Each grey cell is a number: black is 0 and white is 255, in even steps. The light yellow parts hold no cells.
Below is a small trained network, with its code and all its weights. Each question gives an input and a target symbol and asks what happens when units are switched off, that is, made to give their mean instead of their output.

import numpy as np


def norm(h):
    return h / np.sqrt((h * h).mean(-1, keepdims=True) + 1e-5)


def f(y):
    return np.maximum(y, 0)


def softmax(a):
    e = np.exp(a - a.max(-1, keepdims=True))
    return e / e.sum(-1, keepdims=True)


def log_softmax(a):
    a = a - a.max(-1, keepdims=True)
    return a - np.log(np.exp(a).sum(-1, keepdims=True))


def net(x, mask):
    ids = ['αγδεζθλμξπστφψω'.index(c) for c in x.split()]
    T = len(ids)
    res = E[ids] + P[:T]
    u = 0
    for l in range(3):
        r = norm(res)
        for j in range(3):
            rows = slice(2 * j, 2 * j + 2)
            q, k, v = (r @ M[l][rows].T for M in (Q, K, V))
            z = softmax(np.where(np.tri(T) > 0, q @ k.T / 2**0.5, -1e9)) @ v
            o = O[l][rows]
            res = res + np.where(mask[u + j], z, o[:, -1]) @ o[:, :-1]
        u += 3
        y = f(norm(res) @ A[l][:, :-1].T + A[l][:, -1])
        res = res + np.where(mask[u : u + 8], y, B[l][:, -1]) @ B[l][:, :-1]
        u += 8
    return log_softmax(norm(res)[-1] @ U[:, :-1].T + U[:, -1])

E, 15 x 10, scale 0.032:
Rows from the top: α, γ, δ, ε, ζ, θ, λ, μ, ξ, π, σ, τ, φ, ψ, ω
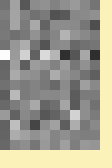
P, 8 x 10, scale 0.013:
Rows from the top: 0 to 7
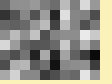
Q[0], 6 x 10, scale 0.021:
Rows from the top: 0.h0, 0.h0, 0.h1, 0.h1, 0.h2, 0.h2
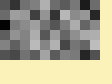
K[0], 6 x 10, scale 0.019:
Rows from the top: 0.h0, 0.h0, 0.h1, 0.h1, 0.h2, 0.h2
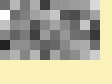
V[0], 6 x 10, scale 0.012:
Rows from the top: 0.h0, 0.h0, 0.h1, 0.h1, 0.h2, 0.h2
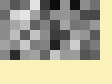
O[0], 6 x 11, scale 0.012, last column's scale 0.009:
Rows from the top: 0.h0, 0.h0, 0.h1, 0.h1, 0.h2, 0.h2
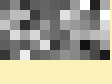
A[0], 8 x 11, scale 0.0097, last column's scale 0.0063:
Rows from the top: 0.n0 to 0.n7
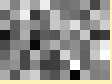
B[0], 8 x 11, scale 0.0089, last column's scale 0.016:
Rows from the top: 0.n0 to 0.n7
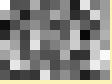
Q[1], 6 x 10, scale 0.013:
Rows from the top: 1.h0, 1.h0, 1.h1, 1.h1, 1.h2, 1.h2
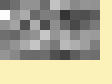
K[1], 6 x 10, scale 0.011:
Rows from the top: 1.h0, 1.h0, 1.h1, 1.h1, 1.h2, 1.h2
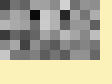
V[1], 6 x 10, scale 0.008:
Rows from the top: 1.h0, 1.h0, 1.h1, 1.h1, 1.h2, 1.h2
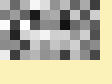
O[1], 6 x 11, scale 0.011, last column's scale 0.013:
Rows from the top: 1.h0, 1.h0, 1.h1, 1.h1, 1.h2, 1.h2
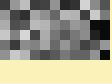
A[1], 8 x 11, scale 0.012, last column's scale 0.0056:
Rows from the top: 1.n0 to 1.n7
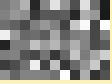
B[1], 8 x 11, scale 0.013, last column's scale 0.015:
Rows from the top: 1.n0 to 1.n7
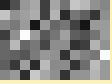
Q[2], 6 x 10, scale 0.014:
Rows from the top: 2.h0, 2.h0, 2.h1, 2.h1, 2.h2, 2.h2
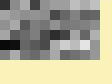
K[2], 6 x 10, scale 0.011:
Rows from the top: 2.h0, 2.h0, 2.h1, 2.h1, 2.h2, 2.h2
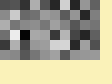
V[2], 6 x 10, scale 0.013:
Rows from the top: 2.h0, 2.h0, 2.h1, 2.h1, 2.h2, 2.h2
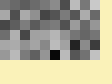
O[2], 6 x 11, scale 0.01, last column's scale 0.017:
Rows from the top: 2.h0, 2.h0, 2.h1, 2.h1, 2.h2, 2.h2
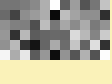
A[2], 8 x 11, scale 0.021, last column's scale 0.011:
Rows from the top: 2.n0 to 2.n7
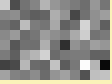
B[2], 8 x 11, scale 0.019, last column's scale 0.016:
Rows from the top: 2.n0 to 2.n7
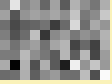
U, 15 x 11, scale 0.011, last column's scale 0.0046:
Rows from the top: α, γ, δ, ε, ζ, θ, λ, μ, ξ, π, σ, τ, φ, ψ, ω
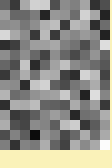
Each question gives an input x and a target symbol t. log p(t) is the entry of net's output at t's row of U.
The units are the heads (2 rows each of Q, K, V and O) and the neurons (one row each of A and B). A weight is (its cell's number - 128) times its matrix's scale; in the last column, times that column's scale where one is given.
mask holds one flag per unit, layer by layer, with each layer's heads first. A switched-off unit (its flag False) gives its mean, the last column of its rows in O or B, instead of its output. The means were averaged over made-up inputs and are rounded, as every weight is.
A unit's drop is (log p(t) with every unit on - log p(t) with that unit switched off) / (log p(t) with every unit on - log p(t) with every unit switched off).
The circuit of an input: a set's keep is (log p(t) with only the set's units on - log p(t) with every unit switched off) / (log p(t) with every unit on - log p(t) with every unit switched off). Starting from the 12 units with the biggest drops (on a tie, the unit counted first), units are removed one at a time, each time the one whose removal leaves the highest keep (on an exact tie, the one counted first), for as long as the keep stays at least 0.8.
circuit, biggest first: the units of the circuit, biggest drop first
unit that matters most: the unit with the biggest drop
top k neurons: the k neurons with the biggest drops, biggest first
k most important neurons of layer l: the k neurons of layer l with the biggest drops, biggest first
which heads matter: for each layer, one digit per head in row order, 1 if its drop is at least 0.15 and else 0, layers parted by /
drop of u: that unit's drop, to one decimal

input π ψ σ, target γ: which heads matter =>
101 / 000 / 000
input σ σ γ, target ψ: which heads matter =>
100 / 000 / 000
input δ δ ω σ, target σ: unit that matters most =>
0.h0
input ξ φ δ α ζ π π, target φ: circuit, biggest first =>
(0.h1; 0.h0; 2.n7)
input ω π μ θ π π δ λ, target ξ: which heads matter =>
100 / 110 / 111
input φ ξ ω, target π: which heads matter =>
100 / 000 / 000
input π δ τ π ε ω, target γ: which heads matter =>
001 / 000 / 000
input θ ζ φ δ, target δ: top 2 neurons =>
(0.n0; 0.n1)
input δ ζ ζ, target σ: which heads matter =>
110 / 000 / 000
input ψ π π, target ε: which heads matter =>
000 / 000 / 001
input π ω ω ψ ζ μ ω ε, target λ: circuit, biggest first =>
(0.h0; 2.n7)
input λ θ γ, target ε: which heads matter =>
100 / 010 / 101
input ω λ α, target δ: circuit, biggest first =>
(0.h1; 2.n0; 2.n7)
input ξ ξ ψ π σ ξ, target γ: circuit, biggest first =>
(0.h2)
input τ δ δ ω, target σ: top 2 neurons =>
(0.n3; 2.n7)
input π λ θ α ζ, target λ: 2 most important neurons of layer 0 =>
(0.n1; 0.n0)
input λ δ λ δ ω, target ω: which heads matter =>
000 / 000 / 000
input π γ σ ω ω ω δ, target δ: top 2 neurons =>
(2.n0; 2.n7)
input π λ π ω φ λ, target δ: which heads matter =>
000 / 000 / 000
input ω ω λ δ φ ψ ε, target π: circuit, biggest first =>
(0.h0)
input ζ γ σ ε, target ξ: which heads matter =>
001 / 000 / 000
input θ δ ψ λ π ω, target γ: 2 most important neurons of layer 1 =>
(1.n5; 1.n3)
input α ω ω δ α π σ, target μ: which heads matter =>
010 / 010 / 000
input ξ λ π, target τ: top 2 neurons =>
(1.n2; 2.n4)
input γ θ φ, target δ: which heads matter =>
100 / 010 / 100
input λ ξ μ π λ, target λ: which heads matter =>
100 / 000 / 000
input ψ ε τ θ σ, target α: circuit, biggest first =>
(1.h1)
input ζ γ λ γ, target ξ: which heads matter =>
001 / 000 / 000
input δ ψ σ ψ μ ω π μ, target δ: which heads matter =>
110 / 000 / 000
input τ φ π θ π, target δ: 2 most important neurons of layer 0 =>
(0.n6; 0.n2)
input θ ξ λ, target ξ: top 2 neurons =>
(1.n7; 1.n5)
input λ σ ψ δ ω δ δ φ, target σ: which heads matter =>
101 / 000 / 000
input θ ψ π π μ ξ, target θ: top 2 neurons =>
(0.n5; 1.n3)
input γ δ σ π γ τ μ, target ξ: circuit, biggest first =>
(0.h2)
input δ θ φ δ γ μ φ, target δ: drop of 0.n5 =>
-0.1
